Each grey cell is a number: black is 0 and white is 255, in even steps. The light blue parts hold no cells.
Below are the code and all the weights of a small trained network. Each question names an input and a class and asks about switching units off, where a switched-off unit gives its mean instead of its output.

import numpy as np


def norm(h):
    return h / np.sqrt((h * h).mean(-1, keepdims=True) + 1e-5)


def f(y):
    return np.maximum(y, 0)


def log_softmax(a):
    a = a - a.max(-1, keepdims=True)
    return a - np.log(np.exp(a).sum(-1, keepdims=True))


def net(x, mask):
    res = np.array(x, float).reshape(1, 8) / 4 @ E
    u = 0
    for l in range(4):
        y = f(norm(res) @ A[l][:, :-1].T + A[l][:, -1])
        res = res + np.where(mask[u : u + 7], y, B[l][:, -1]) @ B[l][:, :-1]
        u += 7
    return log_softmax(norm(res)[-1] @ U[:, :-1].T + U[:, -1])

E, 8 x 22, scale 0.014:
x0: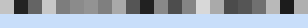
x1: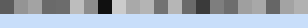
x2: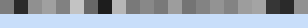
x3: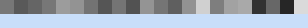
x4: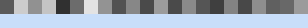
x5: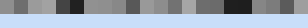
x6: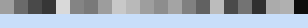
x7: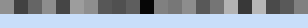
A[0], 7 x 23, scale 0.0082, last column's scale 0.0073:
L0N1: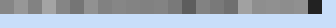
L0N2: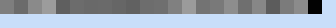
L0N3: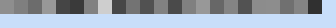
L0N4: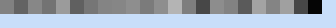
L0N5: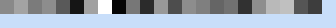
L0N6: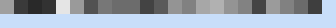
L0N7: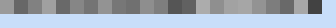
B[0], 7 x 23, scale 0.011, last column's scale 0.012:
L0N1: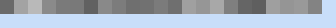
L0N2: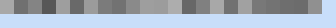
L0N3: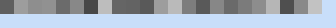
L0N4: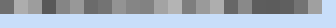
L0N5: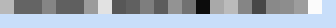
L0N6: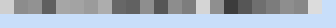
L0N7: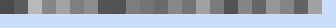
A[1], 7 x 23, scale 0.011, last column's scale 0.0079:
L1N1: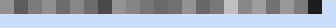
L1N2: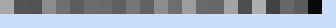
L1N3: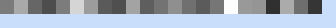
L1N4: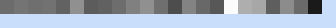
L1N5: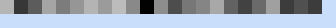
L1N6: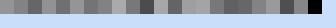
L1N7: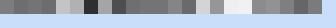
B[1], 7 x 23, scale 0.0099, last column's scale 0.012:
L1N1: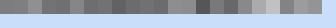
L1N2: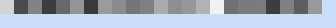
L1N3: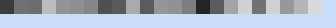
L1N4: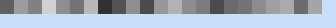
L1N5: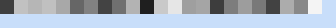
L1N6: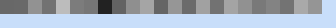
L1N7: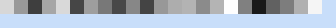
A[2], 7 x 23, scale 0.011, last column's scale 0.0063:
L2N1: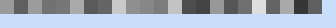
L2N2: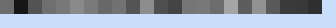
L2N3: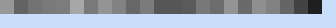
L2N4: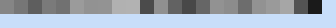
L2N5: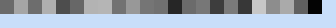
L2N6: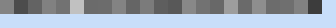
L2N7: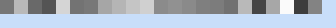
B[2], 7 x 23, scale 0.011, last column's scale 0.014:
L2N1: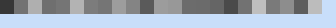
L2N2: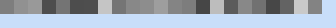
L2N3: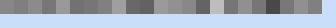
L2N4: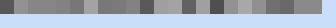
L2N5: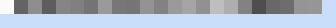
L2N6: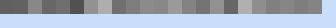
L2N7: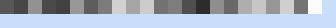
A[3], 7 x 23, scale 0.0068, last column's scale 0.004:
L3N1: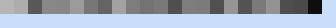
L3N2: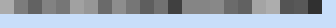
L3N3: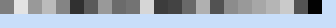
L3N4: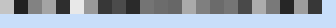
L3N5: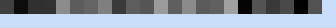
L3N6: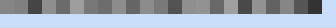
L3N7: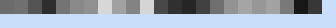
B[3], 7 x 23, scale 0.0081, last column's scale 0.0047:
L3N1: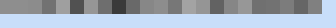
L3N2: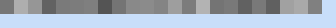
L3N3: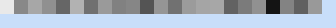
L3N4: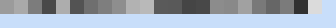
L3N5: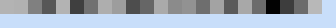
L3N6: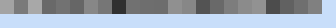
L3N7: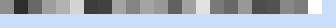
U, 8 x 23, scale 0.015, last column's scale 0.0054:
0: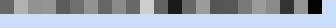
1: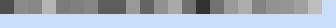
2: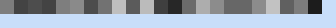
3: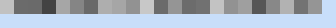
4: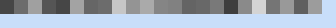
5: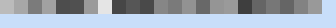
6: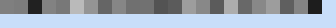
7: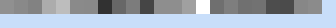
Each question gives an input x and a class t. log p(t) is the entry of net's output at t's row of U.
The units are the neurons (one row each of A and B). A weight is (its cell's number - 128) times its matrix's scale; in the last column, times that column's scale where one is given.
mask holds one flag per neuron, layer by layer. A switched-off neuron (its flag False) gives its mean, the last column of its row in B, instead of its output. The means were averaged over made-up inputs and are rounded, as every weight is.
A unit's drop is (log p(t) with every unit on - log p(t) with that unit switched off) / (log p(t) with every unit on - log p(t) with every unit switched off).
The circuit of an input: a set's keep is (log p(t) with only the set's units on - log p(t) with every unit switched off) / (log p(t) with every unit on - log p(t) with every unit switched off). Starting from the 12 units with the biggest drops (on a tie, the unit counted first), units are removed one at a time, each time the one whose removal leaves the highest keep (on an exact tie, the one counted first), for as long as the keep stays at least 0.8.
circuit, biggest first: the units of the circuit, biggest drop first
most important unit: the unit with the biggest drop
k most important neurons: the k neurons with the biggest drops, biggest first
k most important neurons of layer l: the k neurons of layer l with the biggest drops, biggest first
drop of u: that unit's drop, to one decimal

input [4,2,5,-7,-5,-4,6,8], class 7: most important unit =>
L1N5
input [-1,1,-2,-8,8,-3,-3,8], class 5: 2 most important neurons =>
[L0N5, L2N7]
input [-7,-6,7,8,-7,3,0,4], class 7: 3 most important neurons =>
[L1N7, L2N7, L0N5]
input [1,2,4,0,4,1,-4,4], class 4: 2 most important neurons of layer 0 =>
[L0N5, L0N6]
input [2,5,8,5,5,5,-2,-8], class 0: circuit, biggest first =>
[L2N7, L1N5, L1N7]
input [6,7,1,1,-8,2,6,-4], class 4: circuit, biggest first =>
[L2N7, L0N5]
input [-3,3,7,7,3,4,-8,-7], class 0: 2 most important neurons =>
[L1N5, L1N7]
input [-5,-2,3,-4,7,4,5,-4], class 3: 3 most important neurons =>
[L0N5, L2N5, L1N5]
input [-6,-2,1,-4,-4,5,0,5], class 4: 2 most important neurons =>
[L1N7, L2N1]
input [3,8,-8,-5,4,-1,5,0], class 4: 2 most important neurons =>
[L1N7, L2N7]
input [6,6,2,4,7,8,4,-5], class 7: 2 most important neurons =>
[L2N7, L1N5]
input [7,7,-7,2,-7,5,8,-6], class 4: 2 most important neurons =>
[L2N7, L1N7]
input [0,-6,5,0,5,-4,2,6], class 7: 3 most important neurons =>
[L1N5, L2N7, L1N2]
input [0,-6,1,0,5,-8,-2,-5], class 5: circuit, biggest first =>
[L1N7]
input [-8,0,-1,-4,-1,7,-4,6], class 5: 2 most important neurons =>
[L2N7, L0N5]
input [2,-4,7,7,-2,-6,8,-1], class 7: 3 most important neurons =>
[L1N7, L0N5, L1N5]
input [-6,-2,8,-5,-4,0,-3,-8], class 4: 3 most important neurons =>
[L2N7, L0N5, L0N6]
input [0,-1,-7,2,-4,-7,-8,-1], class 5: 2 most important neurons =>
[L1N7, L1N5]
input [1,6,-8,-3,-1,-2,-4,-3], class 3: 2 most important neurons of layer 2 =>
[L2N5, L2N1]
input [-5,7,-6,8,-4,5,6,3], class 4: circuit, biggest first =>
[L2N7]
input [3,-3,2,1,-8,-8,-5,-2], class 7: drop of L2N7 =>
0.1
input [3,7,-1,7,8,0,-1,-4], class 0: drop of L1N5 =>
0.2
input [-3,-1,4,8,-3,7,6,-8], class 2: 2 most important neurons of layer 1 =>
[L1N5, L1N7]
